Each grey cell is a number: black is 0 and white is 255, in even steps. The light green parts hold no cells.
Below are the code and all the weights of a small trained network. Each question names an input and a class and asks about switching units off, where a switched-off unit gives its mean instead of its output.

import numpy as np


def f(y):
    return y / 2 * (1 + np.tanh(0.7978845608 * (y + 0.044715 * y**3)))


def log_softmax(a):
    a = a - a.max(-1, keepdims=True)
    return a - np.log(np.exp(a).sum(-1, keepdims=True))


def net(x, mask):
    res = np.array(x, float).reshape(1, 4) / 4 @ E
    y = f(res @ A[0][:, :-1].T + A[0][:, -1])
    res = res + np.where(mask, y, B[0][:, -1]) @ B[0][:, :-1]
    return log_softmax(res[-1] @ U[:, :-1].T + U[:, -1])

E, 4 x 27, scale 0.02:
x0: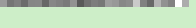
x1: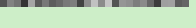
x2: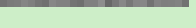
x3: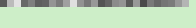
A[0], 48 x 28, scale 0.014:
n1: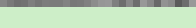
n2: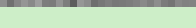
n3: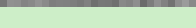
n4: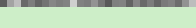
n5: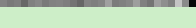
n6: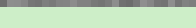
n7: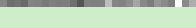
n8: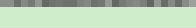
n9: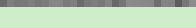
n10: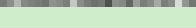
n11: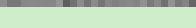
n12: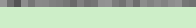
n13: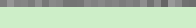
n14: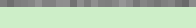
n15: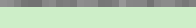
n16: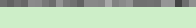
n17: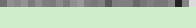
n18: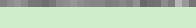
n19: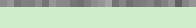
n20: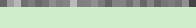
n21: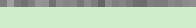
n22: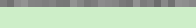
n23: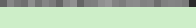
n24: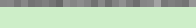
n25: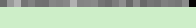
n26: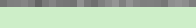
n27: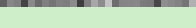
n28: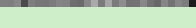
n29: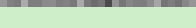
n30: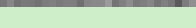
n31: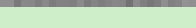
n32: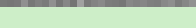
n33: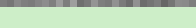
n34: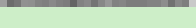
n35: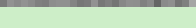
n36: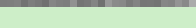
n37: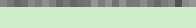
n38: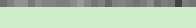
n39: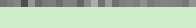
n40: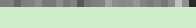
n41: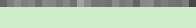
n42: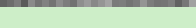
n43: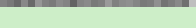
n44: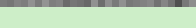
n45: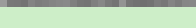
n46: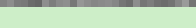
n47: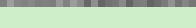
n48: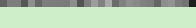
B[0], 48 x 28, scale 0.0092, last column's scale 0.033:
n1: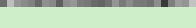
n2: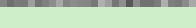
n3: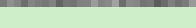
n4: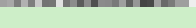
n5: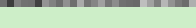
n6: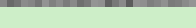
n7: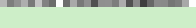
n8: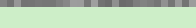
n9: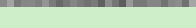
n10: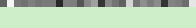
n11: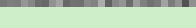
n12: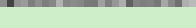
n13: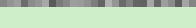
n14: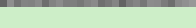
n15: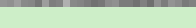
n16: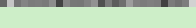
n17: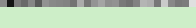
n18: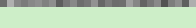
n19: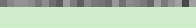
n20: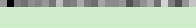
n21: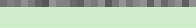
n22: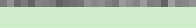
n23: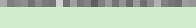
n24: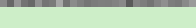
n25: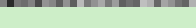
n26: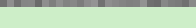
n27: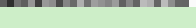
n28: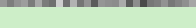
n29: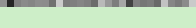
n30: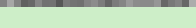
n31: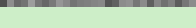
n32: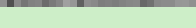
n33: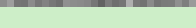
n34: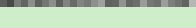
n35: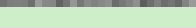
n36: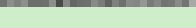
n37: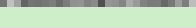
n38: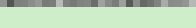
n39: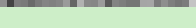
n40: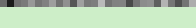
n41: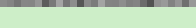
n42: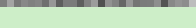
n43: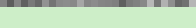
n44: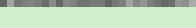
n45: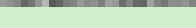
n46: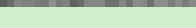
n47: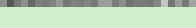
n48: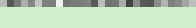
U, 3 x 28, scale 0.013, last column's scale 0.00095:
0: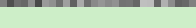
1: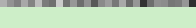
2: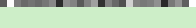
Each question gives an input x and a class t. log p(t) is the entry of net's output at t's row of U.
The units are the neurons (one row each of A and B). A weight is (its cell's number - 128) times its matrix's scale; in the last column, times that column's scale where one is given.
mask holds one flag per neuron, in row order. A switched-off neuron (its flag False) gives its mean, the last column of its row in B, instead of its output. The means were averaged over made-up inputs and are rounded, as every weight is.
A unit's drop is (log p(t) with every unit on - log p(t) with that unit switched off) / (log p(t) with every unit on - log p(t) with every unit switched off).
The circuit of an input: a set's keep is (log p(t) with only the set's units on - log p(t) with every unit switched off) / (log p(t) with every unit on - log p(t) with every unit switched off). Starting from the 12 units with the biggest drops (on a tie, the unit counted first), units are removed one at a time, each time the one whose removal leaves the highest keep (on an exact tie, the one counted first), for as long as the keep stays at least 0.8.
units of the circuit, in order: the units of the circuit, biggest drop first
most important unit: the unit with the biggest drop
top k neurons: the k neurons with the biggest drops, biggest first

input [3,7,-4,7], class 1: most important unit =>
n4
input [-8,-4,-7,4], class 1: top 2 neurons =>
n4, n27
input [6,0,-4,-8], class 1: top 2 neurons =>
n7, n27
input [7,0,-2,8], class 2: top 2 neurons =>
n10, n18
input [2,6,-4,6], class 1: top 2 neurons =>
n4, n48
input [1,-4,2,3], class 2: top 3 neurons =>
n10, n7, n48
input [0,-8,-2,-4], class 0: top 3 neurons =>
n7, n4, n48
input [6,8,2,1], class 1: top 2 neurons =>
n7, n48
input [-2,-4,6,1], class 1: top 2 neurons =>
n27, n25
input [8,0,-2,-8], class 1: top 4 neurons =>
n7, n27, n17, n25
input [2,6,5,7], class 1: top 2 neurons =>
n4, n48
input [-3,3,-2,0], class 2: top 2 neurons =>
n20, n29
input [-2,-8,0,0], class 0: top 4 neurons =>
n7, n4, n48, n17
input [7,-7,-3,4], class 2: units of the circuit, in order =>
n10
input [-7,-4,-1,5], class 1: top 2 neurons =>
n4, n27
